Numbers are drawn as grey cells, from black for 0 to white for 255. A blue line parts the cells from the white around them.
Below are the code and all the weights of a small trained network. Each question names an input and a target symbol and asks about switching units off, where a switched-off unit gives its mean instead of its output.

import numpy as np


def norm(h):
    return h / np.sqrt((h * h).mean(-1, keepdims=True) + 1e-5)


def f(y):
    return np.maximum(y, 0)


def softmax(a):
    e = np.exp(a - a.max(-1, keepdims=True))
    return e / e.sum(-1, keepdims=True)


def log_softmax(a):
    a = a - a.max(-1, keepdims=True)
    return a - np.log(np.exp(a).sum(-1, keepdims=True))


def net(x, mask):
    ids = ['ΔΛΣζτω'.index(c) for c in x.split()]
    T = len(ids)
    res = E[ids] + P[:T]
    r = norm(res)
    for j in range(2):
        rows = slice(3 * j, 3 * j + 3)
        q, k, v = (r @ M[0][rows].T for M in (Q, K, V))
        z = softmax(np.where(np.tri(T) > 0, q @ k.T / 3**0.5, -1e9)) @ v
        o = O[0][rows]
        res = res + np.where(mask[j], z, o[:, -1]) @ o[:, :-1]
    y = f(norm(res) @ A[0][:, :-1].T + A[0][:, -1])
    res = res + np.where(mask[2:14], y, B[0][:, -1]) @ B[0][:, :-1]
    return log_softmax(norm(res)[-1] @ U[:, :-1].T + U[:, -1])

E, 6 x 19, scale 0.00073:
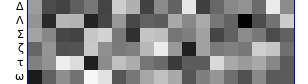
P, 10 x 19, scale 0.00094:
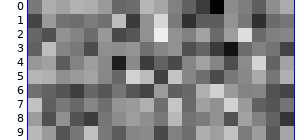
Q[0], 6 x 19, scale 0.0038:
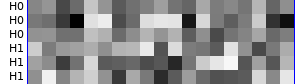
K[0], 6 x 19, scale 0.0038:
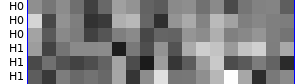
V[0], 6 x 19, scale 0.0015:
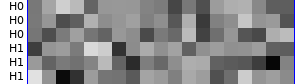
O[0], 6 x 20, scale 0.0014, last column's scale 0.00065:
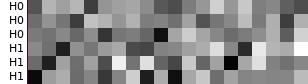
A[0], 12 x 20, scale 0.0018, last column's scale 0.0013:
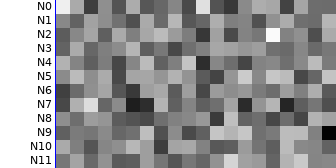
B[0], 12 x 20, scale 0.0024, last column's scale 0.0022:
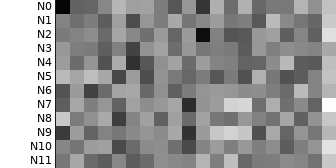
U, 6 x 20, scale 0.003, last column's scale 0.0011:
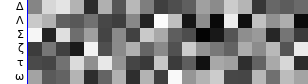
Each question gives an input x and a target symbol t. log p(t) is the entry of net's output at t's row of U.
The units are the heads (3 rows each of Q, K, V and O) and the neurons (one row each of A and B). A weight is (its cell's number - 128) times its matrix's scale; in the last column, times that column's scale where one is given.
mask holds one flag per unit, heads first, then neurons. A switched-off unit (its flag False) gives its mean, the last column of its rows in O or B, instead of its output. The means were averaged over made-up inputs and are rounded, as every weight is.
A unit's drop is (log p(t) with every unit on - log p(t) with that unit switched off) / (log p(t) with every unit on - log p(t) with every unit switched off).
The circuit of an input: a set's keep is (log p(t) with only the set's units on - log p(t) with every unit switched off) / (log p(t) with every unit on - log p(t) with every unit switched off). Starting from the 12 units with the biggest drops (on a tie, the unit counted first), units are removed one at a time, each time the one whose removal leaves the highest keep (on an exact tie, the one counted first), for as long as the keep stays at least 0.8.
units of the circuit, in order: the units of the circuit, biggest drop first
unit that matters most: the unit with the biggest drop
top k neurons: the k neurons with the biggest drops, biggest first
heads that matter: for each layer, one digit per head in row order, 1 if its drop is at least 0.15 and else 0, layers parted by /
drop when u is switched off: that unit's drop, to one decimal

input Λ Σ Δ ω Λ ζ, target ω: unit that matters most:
H0
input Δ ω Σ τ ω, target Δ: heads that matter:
10
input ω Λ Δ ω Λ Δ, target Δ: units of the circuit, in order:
H1, N7
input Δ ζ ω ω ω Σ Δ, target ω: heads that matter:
01
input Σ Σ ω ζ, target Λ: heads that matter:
10
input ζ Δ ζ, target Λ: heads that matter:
01
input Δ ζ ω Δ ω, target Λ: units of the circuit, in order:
H1, N7, N3
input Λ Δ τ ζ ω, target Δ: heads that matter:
01
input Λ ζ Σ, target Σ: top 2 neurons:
N7, N9
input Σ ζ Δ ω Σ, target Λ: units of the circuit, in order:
H1, N7, N9
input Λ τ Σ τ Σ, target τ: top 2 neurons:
N0, N7
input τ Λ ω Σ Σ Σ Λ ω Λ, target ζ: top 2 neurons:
N6, N1
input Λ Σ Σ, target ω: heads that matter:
10
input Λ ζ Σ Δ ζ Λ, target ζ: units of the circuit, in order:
H1
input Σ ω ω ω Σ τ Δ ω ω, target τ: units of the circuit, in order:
H1, N0, N7
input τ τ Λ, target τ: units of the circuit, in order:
H1, N0
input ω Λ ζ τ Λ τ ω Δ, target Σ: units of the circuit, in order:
H1, N7
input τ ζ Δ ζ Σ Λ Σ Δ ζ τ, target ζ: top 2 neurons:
N6, N1
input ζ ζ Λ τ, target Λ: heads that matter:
01
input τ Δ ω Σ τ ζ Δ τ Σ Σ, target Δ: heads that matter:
00
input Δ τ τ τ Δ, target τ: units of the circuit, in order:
H1, N0
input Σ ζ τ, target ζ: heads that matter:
01
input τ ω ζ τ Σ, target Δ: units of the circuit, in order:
H0
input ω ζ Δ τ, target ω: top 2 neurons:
N2, N9
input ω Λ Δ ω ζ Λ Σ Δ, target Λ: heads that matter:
11
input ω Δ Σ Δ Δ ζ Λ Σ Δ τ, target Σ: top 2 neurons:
N7, N1
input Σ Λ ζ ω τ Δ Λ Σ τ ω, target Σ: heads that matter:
01
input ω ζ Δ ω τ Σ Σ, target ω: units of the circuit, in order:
H1
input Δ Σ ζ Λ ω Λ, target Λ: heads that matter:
11
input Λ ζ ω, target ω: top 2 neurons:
N2, N8
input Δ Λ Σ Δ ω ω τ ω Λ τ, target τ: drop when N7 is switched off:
0.1
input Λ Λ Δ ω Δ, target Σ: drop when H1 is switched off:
0.8
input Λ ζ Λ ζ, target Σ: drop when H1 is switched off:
0.6
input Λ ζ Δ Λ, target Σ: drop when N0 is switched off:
0.0
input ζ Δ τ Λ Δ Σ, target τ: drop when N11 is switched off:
0.1
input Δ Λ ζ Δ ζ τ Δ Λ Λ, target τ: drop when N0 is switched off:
0.6
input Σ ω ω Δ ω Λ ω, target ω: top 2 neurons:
N8, N2
